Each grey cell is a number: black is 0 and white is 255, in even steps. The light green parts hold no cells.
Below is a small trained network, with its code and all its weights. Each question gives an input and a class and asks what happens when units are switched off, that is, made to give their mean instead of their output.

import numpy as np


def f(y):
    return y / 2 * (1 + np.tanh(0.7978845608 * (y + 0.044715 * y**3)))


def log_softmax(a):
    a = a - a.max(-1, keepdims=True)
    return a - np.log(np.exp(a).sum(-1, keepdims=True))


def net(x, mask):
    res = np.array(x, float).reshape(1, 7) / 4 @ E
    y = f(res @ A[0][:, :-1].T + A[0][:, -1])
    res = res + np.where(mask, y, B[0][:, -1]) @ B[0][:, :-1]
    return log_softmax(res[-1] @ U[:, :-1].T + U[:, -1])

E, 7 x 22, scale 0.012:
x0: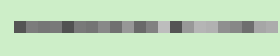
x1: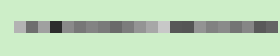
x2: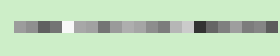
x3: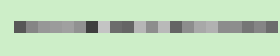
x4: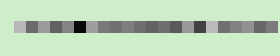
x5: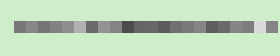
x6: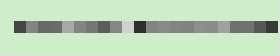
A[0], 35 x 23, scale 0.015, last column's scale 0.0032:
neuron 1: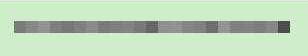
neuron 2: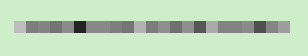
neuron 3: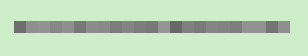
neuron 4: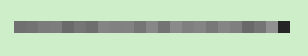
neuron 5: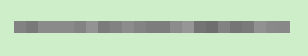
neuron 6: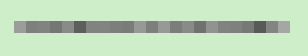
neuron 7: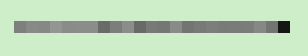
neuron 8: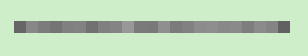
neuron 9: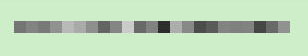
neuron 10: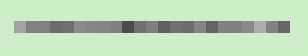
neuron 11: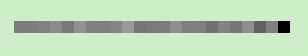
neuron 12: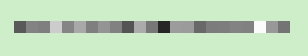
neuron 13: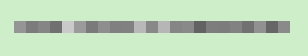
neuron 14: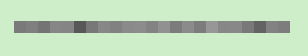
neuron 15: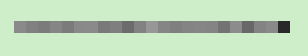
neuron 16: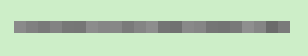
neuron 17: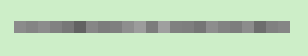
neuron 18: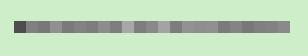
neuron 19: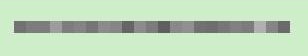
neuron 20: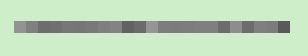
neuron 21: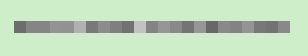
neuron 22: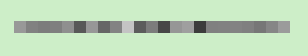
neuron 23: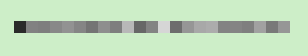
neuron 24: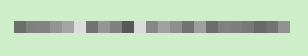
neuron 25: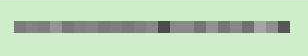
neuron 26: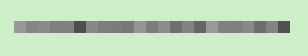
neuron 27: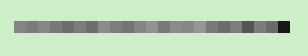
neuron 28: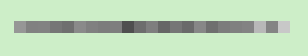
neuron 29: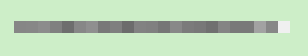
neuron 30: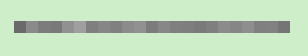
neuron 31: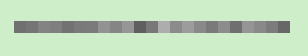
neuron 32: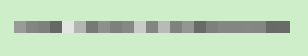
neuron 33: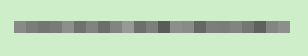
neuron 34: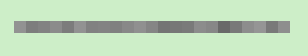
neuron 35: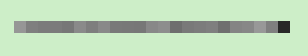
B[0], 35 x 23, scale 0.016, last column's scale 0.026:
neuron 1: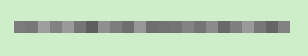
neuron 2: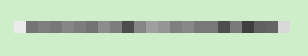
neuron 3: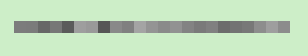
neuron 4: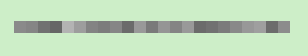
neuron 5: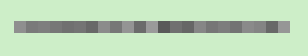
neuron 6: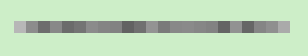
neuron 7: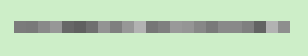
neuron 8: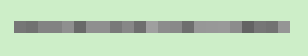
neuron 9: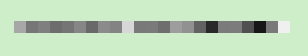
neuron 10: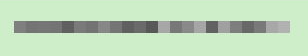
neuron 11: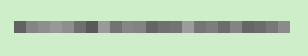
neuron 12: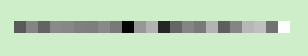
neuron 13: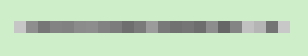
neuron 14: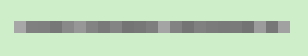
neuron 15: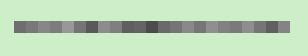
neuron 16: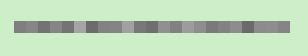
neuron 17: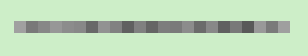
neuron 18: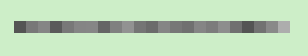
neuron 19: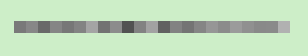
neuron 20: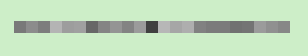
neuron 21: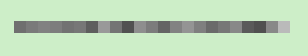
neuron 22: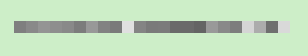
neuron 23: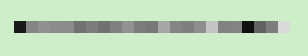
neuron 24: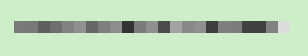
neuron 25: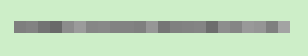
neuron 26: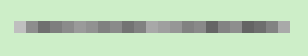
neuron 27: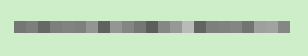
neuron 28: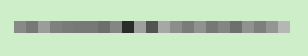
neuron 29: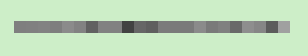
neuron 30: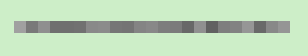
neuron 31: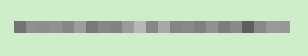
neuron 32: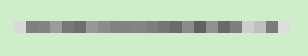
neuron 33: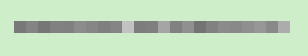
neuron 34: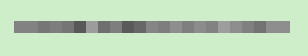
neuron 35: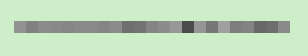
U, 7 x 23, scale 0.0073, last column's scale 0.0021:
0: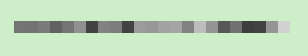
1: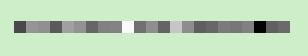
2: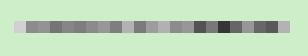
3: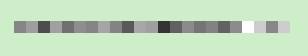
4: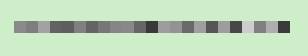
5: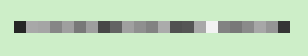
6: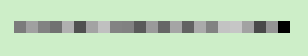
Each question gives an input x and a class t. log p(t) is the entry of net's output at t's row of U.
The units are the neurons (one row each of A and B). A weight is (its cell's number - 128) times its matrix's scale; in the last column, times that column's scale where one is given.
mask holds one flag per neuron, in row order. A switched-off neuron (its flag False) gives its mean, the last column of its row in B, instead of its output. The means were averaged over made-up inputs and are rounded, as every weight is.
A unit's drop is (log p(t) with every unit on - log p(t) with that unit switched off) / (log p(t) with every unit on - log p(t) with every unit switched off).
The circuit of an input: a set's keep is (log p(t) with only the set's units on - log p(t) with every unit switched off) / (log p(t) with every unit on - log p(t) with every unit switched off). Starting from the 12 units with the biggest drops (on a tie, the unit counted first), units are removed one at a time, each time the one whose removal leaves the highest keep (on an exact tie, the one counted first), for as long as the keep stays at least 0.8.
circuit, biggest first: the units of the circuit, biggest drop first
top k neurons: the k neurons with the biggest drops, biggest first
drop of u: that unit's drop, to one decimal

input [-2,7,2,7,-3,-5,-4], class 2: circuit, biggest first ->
(neuron 12)
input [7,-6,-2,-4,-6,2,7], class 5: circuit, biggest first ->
(neuron 24; neuron 23)
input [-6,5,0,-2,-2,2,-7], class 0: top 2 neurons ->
(neuron 22; neuron 10)
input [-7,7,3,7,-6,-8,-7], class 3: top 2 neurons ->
(neuron 32; neuron 13)
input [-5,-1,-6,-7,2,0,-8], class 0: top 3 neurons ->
(neuron 32; neuron 10; neuron 13)
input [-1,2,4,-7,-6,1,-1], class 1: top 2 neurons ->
(neuron 9; neuron 2)
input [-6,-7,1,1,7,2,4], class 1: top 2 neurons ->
(neuron 9; neuron 32)
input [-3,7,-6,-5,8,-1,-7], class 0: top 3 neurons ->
(neuron 32; neuron 10; neuron 13)
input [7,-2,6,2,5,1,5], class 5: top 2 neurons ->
(neuron 23; neuron 24)
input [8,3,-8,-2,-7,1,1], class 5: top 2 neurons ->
(neuron 9; neuron 2)
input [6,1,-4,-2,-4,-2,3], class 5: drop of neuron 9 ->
0.1
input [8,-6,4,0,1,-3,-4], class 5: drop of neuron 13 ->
0.2
